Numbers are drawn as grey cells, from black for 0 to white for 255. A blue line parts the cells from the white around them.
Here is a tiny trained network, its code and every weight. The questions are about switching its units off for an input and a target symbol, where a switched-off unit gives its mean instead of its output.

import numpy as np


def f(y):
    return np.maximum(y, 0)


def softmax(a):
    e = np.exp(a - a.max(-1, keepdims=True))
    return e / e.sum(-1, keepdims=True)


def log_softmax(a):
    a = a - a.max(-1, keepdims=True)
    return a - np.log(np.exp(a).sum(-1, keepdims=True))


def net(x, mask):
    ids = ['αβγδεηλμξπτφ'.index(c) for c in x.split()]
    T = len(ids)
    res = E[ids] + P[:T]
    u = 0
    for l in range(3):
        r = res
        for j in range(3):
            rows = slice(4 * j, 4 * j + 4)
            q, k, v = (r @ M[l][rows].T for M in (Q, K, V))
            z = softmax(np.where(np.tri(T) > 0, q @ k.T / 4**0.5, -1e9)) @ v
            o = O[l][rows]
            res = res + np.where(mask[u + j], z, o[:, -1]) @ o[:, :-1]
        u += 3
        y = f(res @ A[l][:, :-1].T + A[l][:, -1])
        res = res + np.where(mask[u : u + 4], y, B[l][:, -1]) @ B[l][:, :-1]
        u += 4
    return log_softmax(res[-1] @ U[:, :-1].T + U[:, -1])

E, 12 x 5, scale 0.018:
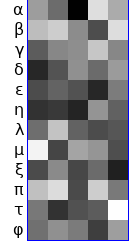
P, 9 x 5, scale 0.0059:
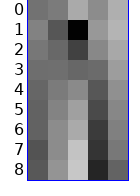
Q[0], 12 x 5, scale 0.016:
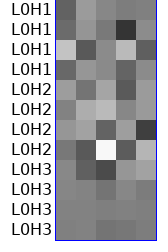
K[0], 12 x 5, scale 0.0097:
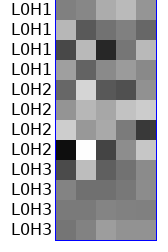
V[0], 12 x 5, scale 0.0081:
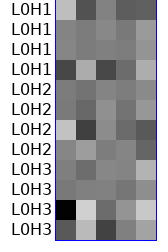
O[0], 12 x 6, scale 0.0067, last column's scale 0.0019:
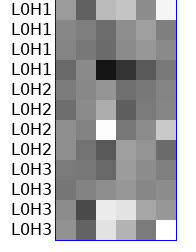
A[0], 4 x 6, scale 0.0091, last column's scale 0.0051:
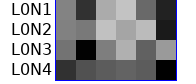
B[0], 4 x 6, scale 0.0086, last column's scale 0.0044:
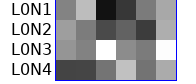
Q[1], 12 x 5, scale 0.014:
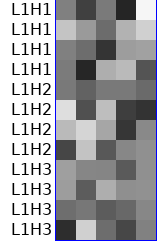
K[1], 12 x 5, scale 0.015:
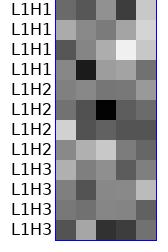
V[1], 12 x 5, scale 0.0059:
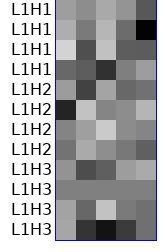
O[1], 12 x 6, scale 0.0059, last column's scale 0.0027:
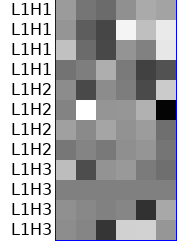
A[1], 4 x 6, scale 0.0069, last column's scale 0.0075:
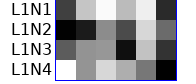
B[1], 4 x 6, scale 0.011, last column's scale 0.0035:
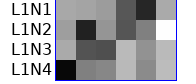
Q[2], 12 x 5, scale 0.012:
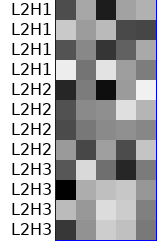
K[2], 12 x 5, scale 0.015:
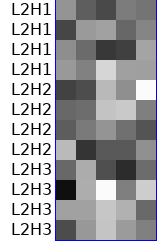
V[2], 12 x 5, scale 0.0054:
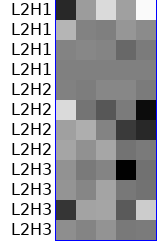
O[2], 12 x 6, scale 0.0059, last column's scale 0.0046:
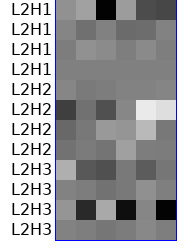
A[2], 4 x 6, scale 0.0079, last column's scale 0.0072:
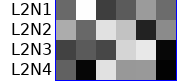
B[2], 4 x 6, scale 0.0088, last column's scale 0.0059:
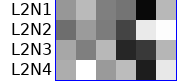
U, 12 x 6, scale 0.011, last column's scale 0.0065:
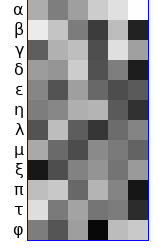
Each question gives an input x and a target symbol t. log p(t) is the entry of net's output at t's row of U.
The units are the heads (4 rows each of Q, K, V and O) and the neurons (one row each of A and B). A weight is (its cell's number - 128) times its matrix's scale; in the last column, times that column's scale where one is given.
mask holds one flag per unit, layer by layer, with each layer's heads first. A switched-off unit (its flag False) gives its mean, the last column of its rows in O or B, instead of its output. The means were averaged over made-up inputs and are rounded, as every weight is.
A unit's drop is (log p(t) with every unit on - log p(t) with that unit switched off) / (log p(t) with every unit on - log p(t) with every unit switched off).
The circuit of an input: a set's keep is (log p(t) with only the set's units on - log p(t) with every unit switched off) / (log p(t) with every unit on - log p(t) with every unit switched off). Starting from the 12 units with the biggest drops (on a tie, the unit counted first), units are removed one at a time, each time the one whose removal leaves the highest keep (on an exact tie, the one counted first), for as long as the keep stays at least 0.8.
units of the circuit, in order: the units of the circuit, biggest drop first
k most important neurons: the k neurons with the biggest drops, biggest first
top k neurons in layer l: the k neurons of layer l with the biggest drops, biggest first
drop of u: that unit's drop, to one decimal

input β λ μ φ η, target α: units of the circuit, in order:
(L1H1; L0N3)
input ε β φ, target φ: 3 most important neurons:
(L2N4; L1N2; L0N3)
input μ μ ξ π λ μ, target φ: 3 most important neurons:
(L0N3; L2N4; L2N3)
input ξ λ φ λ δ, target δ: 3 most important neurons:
(L2N4; L1N2; L1N1)
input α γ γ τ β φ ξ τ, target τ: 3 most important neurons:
(L2N4; L1N2; L1N3)
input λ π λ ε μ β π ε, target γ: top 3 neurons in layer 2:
(L2N2; L2N1; L2N3)
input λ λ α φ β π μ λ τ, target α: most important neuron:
(L0N2)
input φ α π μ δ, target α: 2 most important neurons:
(L0N3; L0N1)
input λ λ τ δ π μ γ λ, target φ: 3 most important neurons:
(L0N3; L2N4; L1N4)
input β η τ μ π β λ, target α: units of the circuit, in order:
(L0H1; L1H1)
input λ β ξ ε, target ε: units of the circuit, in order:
(L2N4; L1N2; L0N4; L2N2)
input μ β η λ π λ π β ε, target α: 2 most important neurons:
(L0N3; L1N4)
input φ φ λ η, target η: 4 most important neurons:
(L2N4; L0N4; L0N3; L1N2)
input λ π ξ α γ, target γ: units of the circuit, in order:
(L2N2; L0H3; L1N1)
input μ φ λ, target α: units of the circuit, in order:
(L0H1)
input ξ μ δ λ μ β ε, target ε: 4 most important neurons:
(L2N3; L2N4; L2N2; L1N2)
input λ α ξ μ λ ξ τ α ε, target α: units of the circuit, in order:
(L0H1; L1H1)
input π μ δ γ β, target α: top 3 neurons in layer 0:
(L0N2; L0N1; L0N3)
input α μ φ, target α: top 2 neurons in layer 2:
(L2N3; L2N1)
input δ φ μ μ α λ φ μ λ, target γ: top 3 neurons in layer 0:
(L0N3; L0N1; L0N2)
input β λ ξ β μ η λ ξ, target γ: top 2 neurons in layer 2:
(L2N2; L2N4)
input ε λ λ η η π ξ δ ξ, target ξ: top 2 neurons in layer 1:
(L1N1; L1N2)
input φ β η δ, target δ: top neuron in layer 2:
(L2N4)
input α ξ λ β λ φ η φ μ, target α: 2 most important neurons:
(L0N3; L1N4)
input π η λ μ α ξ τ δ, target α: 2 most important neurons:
(L0N3; L0N2)
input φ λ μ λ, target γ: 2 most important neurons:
(L0N3; L1N4)
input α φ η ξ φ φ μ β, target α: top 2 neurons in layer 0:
(L0N2; L0N3)
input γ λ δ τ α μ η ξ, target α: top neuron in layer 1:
(L1N1)
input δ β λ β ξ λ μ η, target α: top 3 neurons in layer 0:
(L0N1; L0N3; L0N2)
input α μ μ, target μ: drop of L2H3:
0.1
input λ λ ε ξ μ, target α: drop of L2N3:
-0.1
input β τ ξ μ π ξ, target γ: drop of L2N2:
0.4
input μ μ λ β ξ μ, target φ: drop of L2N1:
0.0
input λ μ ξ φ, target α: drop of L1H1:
0.2
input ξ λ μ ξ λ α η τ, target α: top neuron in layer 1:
(L1N4)
